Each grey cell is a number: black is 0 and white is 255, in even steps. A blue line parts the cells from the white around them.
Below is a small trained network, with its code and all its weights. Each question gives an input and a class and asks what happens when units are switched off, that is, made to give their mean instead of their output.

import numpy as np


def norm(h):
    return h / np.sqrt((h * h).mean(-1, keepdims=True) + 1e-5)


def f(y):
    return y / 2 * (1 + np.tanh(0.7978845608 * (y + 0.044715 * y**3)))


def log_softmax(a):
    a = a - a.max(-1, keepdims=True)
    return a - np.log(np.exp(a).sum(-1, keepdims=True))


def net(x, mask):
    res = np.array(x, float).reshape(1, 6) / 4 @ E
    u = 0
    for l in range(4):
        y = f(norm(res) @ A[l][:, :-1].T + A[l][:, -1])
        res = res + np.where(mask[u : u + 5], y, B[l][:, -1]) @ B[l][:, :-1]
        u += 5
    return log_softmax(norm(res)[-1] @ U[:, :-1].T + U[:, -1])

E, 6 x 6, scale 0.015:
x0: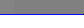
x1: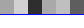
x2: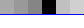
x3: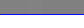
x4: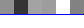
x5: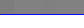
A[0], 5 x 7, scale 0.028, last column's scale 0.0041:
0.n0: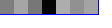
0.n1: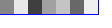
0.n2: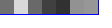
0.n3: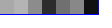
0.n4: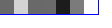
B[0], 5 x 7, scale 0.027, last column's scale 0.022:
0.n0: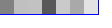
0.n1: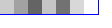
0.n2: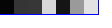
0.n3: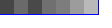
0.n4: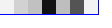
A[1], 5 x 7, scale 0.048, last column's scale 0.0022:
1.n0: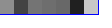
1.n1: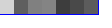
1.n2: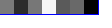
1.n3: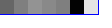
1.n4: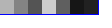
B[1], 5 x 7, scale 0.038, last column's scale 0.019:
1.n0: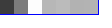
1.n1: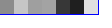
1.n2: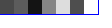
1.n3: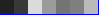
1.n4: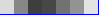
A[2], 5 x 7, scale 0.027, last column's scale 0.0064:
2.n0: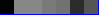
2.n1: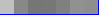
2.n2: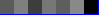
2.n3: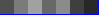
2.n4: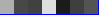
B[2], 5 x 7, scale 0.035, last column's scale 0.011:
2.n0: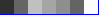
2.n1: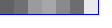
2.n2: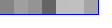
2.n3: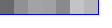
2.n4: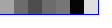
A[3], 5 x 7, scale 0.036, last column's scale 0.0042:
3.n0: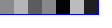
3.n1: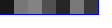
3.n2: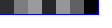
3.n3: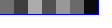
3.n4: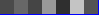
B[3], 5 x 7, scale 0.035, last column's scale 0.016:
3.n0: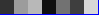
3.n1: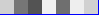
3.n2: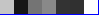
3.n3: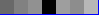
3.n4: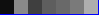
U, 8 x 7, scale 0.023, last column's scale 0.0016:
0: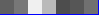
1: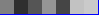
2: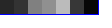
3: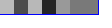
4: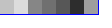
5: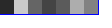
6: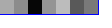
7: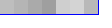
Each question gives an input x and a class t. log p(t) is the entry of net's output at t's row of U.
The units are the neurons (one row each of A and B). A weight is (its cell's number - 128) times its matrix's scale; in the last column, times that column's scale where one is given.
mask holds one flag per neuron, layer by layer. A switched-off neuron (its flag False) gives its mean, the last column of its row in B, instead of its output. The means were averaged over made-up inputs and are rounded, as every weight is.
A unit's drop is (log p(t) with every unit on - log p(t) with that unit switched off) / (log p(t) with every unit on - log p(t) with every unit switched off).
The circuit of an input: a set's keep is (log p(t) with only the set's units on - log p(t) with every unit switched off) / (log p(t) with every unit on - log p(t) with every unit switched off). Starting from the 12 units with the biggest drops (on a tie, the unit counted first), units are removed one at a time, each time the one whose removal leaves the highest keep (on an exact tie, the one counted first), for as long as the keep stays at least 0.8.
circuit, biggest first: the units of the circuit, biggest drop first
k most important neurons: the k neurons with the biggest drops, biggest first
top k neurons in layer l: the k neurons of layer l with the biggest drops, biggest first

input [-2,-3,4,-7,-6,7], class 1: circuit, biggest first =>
0.n2
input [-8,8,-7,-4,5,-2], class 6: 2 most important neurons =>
0.n4; 0.n0
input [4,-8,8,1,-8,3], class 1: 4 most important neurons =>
0.n2; 0.n1; 1.n4; 3.n1
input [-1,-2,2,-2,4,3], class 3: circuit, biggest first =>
1.n1; 1.n2
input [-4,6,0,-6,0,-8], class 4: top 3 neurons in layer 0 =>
0.n2; 0.n0; 0.n3
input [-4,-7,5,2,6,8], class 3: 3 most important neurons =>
0.n1; 0.n2; 1.n1
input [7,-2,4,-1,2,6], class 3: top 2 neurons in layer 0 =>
0.n1; 0.n2
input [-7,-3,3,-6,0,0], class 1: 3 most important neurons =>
0.n1; 0.n4; 1.n2
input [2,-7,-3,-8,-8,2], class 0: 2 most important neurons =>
0.n4; 0.n1
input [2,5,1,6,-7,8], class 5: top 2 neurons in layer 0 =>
0.n2; 0.n4
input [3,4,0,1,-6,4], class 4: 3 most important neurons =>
0.n4; 0.n0; 2.n4
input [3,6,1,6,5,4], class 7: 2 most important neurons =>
0.n2; 1.n1
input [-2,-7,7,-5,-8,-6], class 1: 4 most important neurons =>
0.n2; 0.n1; 1.n4; 3.n1
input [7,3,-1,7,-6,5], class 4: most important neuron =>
0.n4
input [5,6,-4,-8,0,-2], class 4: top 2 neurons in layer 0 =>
0.n2; 0.n0
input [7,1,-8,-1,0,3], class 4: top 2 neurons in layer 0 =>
0.n2; 0.n0
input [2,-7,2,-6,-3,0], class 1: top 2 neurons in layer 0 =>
0.n1; 0.n2
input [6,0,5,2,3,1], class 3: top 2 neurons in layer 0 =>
0.n1; 0.n2
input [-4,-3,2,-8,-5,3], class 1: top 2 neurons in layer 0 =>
0.n2; 0.n1
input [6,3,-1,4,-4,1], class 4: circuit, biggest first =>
0.n4
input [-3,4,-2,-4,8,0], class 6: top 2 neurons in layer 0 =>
0.n0; 0.n4
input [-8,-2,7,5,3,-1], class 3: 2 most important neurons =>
0.n1; 0.n2
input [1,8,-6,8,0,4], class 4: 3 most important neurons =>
0.n2; 0.n0; 1.n2
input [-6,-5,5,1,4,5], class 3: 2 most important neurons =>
0.n1; 0.n2
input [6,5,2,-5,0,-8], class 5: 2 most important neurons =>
0.n4; 3.n0
